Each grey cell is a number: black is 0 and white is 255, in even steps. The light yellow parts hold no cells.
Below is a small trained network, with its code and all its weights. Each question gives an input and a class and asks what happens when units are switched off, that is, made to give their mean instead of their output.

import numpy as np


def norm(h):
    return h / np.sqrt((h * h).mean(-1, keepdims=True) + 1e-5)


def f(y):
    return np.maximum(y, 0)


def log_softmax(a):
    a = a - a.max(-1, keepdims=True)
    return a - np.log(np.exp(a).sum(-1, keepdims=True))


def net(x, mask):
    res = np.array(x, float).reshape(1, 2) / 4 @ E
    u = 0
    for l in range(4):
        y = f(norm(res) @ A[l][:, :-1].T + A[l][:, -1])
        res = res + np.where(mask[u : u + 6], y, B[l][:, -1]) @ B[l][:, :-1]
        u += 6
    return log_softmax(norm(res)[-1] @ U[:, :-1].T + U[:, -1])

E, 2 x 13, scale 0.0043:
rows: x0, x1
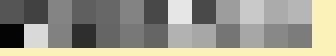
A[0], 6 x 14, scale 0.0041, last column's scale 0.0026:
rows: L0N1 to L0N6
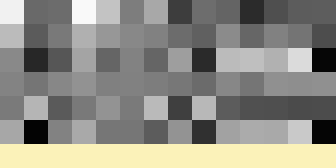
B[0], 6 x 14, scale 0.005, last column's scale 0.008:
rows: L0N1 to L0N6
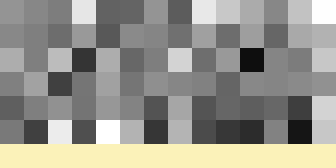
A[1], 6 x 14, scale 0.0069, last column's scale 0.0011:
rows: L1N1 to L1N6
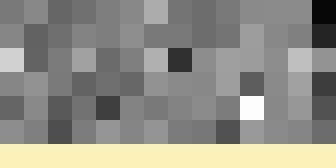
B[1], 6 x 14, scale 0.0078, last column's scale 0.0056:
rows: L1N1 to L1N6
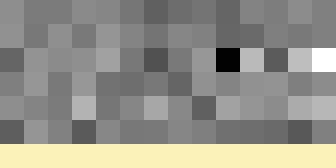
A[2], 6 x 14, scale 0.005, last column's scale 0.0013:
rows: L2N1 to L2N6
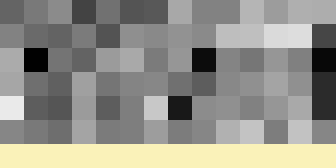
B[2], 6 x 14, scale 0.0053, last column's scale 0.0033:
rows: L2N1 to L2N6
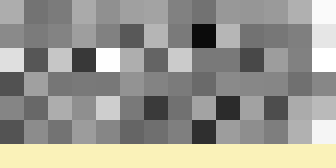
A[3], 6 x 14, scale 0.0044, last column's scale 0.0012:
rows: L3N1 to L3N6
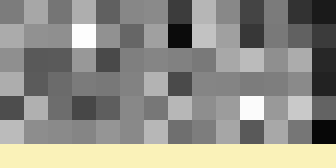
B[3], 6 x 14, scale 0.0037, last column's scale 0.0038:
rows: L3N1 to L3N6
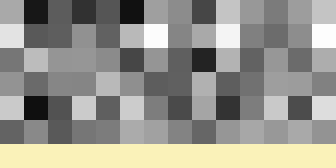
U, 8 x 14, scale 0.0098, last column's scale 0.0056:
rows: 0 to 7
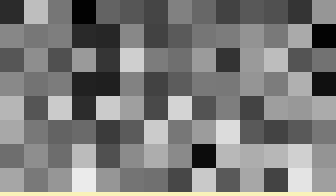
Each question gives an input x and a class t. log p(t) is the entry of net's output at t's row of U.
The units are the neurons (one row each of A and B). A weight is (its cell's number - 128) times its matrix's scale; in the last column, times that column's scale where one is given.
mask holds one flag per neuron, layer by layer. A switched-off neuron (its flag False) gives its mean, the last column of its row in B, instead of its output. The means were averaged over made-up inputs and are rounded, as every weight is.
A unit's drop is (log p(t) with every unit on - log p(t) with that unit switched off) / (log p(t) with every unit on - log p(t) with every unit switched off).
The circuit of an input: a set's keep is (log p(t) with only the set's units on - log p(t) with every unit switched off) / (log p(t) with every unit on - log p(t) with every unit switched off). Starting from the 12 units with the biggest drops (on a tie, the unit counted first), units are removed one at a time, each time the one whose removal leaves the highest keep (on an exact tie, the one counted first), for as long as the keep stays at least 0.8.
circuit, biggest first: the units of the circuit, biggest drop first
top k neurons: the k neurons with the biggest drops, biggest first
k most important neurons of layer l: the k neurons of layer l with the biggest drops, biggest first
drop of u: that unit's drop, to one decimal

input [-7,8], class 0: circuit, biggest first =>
(L0N1)
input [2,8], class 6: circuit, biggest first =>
(L0N6, L1N5)
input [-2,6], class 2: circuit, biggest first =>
(L0N1, L0N6, L0N3, L3N5)
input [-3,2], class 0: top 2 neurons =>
(L0N1, L0N5)
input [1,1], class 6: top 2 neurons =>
(L0N6, L0N5)
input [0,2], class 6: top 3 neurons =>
(L0N6, L0N5, L0N3)
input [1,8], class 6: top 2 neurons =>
(L0N6, L1N5)
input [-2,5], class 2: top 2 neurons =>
(L0N1, L0N6)
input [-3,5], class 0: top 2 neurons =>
(L0N1, L1N3)
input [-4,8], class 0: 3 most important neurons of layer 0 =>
(L0N1, L0N5, L0N2)
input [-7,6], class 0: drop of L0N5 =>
0.2
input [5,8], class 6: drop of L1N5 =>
0.0
